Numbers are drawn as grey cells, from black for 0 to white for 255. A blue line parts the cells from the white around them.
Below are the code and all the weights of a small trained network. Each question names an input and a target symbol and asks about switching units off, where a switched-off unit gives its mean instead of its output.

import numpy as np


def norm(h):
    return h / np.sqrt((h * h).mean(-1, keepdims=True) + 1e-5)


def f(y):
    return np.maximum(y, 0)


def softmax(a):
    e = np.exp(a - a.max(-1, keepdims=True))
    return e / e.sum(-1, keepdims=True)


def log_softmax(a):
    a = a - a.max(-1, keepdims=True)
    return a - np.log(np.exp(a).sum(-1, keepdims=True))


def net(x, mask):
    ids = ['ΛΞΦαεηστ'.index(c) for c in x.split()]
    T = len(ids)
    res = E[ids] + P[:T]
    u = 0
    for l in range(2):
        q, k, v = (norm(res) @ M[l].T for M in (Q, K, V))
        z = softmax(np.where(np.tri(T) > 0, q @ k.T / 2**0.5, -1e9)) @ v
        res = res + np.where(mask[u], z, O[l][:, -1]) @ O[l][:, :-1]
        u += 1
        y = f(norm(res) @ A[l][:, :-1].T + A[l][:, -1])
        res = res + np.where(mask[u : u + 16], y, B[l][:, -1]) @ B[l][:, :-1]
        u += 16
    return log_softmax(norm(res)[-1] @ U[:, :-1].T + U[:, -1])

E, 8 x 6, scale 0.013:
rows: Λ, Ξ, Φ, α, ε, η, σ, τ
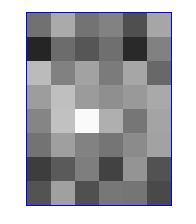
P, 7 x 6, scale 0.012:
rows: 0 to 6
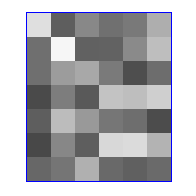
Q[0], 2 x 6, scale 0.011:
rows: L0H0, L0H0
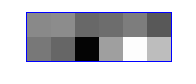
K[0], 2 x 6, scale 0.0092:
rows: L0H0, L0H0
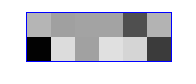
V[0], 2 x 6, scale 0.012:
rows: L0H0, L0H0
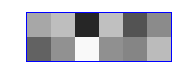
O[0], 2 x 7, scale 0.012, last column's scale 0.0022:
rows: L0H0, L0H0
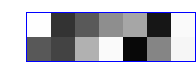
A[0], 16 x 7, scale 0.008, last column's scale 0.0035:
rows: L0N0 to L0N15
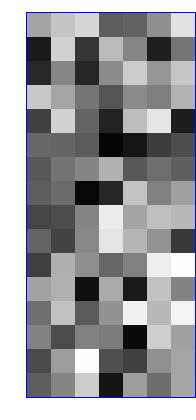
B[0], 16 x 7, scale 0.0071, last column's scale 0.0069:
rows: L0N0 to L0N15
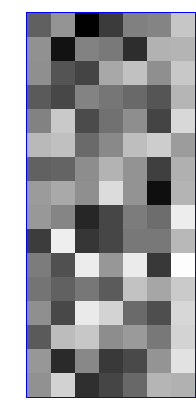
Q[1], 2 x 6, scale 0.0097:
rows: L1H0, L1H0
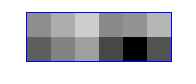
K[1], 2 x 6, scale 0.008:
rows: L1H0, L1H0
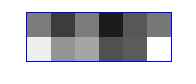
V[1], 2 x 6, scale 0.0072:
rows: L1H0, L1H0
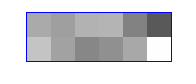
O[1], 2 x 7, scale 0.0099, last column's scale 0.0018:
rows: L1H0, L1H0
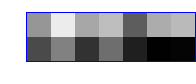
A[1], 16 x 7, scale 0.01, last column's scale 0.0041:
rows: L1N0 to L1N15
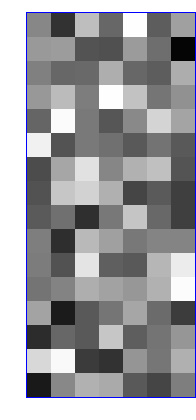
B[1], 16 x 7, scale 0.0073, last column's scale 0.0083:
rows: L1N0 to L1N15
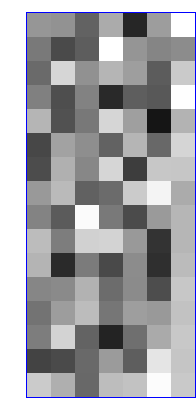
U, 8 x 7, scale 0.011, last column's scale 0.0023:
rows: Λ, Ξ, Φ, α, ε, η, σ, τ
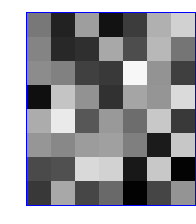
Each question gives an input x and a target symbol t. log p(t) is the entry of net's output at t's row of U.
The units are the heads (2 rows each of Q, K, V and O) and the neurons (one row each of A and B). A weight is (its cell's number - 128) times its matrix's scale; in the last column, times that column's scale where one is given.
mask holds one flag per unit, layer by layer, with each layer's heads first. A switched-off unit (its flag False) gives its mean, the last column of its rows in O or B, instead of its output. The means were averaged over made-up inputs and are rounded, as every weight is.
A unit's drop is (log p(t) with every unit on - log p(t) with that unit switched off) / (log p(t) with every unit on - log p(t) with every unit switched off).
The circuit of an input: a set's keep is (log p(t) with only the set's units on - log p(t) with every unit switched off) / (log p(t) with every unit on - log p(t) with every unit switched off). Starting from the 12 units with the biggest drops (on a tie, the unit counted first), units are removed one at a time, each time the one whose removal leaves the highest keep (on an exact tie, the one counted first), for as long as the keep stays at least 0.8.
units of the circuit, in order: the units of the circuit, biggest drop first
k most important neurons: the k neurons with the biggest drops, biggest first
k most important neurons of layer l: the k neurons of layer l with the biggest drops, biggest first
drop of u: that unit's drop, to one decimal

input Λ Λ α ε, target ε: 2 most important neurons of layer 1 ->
L1N7, L1N15
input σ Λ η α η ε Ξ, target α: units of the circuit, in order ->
L0H0
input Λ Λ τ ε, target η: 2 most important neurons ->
L1N4, L0N12
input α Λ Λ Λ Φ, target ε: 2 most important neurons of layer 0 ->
L0N10, L0N12
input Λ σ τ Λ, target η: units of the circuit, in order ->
L0H0, L0N12
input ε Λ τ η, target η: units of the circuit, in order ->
L0N12, L0H0
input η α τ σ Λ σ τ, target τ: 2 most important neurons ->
L0N10, L0N12
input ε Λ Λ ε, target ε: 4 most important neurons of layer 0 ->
L0N9, L0N8, L0N10, L0N12
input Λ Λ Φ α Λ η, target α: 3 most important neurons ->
L0N9, L1N0, L1N13
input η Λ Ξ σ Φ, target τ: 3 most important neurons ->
L0N10, L0N12, L0N13
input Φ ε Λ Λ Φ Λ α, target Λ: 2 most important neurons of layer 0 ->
L0N14, L0N0
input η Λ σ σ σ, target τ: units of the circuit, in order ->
L0N10, L0H0
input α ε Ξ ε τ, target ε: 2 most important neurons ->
L1N15, L1N7
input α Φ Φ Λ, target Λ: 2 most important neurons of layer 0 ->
L0N9, L0N11
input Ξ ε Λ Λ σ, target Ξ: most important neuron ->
L1N14
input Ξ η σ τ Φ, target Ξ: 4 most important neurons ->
L1N14, L0N10, L0N15, L1N1
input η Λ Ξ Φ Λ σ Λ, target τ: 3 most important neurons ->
L0N10, L0N12, L0N11
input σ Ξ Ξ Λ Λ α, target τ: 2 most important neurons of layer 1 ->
L1N3, L1N15
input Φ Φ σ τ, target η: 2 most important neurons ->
L0N7, L0N12
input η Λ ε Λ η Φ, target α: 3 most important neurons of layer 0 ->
L0N9, L0N10, L0N8
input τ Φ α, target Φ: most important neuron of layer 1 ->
L1N14
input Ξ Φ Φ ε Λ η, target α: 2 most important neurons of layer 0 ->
L0N9, L0N8
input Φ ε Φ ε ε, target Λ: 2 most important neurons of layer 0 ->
L0N14, L0N0
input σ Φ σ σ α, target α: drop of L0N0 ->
0.2
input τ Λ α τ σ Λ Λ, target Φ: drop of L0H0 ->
0.7
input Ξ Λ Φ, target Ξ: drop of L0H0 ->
0.8
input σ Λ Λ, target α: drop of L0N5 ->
0.0
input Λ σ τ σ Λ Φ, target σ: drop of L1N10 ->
0.1
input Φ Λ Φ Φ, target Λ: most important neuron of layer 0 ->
L0N8
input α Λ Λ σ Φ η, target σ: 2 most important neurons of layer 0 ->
L0N12, L0N9
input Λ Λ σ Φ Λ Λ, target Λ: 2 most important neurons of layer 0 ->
L0N9, L0N8
